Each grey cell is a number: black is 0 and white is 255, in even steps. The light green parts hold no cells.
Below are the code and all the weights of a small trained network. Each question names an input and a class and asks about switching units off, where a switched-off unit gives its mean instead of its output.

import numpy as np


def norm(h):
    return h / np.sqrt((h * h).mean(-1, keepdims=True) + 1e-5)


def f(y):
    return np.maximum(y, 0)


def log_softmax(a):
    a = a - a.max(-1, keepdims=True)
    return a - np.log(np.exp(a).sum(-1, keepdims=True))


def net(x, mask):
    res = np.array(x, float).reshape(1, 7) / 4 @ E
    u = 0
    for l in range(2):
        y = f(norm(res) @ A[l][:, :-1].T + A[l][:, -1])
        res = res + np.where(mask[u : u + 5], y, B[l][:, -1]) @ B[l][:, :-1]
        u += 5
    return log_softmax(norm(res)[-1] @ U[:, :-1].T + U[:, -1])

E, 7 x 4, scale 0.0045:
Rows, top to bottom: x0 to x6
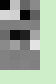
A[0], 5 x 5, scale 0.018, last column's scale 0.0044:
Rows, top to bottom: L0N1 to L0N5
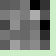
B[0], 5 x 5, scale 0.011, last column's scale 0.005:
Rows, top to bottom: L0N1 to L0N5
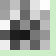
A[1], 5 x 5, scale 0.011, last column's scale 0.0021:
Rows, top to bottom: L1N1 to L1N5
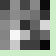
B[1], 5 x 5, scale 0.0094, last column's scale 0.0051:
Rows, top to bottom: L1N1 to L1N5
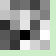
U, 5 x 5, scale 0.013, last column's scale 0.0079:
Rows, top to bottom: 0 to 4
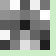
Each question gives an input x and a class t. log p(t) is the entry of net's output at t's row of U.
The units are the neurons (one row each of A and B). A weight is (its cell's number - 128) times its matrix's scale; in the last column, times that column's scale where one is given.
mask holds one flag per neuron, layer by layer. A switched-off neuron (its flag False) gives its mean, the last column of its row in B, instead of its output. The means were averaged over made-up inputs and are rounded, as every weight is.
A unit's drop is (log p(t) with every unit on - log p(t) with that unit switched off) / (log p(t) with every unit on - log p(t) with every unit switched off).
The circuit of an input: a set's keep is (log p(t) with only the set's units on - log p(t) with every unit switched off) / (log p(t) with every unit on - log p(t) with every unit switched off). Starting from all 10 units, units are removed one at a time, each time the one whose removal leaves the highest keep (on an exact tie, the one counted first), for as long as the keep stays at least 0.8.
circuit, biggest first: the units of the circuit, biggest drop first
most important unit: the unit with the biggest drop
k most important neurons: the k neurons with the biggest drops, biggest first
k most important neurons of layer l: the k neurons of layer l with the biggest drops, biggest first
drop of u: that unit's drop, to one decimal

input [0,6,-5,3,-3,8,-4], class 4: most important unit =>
L1N3
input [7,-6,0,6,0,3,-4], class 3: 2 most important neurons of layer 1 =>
[L1N4, L1N3]
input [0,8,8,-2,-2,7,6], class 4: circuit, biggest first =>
[L1N5, L1N3]
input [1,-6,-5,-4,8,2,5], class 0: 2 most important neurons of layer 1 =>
[L1N3, L1N5]
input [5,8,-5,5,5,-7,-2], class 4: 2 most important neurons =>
[L1N3, L0N1]
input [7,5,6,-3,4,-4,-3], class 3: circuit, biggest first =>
[L0N5, L0N1]
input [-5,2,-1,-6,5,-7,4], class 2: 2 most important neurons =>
[L1N4, L0N1]
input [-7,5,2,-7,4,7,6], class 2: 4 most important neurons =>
[L1N4, L0N1, L0N3, L0N5]
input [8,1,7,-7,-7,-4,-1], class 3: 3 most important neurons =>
[L0N5, L0N3, L0N2]
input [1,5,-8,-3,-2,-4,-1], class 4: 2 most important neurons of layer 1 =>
[L1N5, L1N3]
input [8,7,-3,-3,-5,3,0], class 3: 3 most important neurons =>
[L0N3, L0N5, L1N5]
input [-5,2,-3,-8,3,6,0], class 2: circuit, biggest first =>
[L1N4, L0N1, L0N5]
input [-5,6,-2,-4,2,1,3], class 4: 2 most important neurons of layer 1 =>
[L1N5, L1N3]
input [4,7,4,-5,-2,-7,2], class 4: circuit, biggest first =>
[L1N5]
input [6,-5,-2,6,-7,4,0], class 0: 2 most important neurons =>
[L0N1, L1N4]
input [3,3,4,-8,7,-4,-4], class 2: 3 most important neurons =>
[L1N4, L0N1, L0N3]
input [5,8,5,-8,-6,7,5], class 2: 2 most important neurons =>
[L1N4, L0N2]
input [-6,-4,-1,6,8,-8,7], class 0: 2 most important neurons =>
[L0N2, L1N4]
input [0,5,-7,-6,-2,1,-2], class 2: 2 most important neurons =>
[L1N4, L0N4]
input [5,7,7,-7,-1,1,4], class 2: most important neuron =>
[L1N4]
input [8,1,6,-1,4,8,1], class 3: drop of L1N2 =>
0.0
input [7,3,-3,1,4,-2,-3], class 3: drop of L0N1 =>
0.1
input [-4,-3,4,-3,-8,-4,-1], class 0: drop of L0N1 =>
1.0
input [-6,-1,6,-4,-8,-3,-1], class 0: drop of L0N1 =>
0.9
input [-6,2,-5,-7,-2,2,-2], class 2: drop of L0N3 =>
0.2
